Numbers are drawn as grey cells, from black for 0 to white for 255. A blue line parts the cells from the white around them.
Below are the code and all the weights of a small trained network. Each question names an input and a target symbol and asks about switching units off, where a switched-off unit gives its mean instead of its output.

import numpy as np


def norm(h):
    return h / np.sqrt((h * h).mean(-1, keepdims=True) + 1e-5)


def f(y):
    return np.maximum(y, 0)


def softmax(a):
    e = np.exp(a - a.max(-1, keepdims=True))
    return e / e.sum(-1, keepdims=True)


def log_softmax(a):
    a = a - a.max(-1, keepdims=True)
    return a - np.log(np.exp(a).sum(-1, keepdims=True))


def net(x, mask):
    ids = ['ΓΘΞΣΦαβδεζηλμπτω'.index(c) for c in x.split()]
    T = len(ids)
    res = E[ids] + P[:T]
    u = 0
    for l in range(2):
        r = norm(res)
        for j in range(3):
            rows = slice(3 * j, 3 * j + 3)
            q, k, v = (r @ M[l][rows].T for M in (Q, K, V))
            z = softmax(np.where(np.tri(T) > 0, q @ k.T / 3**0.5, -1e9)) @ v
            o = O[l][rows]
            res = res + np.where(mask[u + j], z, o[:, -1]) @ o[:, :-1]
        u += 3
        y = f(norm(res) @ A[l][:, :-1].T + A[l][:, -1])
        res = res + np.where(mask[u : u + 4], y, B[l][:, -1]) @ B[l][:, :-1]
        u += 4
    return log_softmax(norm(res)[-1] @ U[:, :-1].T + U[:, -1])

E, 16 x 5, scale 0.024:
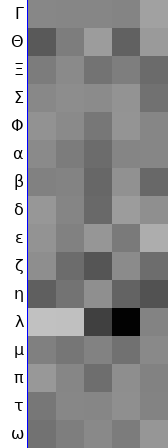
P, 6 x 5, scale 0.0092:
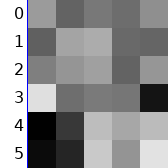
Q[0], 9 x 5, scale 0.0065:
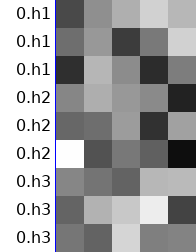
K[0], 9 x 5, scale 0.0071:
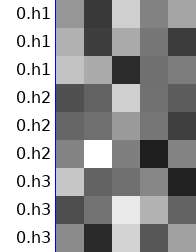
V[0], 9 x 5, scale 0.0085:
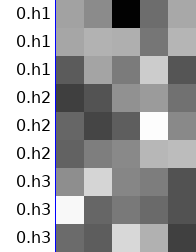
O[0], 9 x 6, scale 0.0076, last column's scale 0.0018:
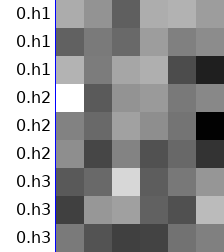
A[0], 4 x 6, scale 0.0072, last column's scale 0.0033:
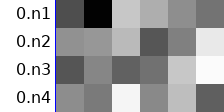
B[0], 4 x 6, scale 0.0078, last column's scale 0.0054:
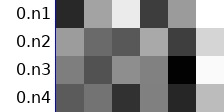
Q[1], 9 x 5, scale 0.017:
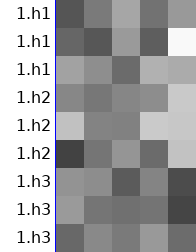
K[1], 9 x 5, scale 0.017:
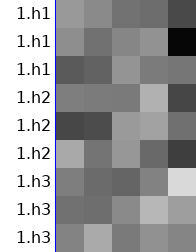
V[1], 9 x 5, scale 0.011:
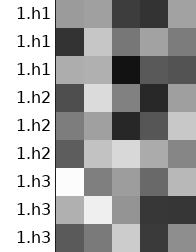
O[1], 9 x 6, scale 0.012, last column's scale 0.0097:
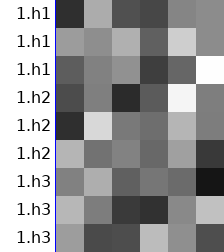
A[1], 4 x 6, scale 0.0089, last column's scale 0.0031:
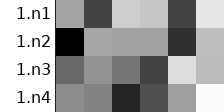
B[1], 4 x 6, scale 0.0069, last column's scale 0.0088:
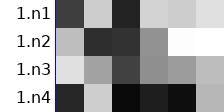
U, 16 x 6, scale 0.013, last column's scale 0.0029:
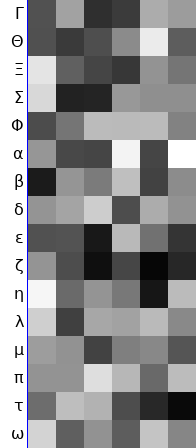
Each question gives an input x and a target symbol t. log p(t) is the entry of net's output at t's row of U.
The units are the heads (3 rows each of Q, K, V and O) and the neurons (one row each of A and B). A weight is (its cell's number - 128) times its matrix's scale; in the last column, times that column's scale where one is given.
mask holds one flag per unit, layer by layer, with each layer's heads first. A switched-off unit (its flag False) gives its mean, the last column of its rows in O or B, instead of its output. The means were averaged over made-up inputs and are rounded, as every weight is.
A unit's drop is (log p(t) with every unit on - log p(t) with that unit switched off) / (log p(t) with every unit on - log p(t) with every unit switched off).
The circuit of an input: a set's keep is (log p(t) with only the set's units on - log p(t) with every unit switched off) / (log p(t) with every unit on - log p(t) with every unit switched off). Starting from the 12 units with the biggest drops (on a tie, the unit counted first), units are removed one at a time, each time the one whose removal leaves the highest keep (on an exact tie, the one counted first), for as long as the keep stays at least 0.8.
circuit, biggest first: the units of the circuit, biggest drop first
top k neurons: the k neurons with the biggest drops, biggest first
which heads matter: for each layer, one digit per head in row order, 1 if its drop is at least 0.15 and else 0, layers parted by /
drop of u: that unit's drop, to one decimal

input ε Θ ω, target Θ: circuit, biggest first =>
(0.h1, 1.h3)
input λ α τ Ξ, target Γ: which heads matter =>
000 / 010
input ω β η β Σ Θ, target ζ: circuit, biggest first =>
(0.n4, 1.h2)
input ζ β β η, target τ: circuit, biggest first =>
(0.h1, 1.h3)
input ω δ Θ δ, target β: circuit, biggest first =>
(0.h3, 1.h3)
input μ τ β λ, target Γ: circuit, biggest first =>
(1.h2)
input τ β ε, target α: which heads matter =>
010 / 000
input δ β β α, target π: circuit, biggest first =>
(0.h1, 1.h3, 0.h2)
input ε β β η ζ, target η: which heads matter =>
100 / 010
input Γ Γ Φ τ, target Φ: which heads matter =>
101 / 001
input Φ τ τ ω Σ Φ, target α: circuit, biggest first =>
(1.h2, 1.n1)
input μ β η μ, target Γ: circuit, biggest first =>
(0.h1, 1.h2)
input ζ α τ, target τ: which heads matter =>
101 / 011
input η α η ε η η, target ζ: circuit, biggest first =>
(1.h2)
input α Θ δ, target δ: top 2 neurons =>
(0.n3, 0.n1)
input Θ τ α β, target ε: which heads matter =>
101 / 001
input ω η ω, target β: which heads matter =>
001 / 011
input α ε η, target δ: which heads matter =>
111 / 101
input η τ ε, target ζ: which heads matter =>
010 / 000
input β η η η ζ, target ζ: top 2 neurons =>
(0.n3, 0.n1)
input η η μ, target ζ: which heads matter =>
000 / 000
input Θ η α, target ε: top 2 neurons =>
(1.n2, 0.n3)
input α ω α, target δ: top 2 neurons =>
(0.n1, 0.n3)
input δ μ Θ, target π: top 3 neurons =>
(0.n3, 0.n1, 0.n4)
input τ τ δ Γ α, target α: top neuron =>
(1.n1)
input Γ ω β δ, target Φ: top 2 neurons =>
(0.n1, 0.n3)
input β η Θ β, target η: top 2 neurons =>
(0.n1, 0.n3)
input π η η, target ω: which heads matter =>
111 / 100
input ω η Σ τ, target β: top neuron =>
(0.n1)
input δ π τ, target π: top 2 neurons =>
(0.n1, 0.n4)
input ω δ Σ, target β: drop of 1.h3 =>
0.2
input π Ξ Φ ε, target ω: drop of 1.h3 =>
0.1
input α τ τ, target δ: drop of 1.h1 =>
0.2
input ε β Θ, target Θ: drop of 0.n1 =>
0.4
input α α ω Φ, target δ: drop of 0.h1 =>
0.6
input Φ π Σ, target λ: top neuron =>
(0.n1)
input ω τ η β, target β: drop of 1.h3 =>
0.4
